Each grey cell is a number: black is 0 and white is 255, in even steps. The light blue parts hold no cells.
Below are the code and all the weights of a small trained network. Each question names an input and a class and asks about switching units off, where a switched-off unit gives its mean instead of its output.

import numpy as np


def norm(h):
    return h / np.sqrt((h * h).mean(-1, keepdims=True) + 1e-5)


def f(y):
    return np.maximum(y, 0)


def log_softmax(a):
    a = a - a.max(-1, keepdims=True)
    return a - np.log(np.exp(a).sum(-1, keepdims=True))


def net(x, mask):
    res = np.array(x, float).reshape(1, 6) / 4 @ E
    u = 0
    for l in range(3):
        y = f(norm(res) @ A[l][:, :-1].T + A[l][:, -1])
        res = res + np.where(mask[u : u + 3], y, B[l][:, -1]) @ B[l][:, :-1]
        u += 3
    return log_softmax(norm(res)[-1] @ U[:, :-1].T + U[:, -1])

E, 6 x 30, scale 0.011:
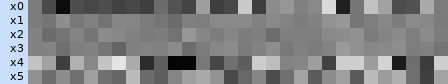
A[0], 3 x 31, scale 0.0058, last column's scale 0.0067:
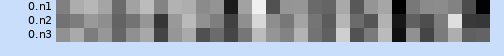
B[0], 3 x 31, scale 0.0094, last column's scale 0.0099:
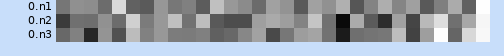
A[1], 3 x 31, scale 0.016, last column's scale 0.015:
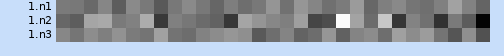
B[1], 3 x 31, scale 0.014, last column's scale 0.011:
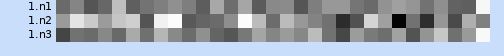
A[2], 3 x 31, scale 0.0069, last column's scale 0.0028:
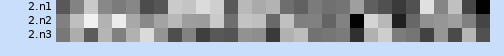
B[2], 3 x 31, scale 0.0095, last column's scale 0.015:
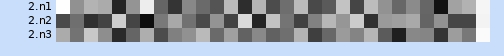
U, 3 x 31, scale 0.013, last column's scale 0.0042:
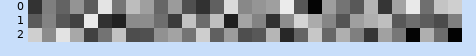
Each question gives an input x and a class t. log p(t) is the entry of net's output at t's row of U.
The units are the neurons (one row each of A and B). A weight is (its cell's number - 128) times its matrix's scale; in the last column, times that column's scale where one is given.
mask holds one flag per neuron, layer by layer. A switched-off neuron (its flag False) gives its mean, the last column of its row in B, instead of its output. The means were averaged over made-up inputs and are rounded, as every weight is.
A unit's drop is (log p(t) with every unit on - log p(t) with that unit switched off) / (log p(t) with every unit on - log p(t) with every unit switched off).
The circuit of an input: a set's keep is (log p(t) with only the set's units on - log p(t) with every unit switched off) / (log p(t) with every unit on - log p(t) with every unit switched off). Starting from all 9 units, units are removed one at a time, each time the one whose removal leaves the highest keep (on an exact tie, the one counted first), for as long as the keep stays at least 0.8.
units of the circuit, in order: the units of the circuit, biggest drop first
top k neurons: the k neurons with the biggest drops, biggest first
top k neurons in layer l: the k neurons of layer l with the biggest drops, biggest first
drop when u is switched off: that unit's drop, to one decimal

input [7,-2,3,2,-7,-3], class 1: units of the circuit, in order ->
(1.n1)
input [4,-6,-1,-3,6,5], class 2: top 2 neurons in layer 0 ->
(0.n2; 0.n3)
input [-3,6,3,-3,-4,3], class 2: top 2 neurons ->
(2.n1; 0.n3)
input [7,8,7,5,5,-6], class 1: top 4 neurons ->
(1.n1; 1.n3; 2.n1; 0.n2)
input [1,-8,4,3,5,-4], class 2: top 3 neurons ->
(2.n3; 1.n3; 0.n2)
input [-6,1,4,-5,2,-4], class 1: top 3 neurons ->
(0.n1; 2.n2; 1.n3)
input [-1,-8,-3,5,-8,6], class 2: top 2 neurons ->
(2.n1; 0.n3)
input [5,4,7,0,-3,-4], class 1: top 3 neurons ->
(1.n1; 1.n3; 0.n3)
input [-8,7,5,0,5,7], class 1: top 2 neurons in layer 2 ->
(2.n2; 2.n1)
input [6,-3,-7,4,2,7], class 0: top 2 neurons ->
(1.n3; 2.n2)
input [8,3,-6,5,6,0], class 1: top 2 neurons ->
(1.n1; 2.n1)
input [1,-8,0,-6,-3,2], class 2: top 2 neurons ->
(0.n3; 2.n1)
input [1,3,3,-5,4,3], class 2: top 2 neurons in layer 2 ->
(2.n3; 2.n2)
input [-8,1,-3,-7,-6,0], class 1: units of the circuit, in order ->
(2.n2)
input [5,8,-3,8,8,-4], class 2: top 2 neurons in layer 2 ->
(2.n3; 2.n2)
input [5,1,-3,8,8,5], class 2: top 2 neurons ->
(0.n2; 2.n3)
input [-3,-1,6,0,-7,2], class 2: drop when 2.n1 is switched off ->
1.3
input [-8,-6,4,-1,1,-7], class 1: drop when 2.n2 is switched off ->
1.0
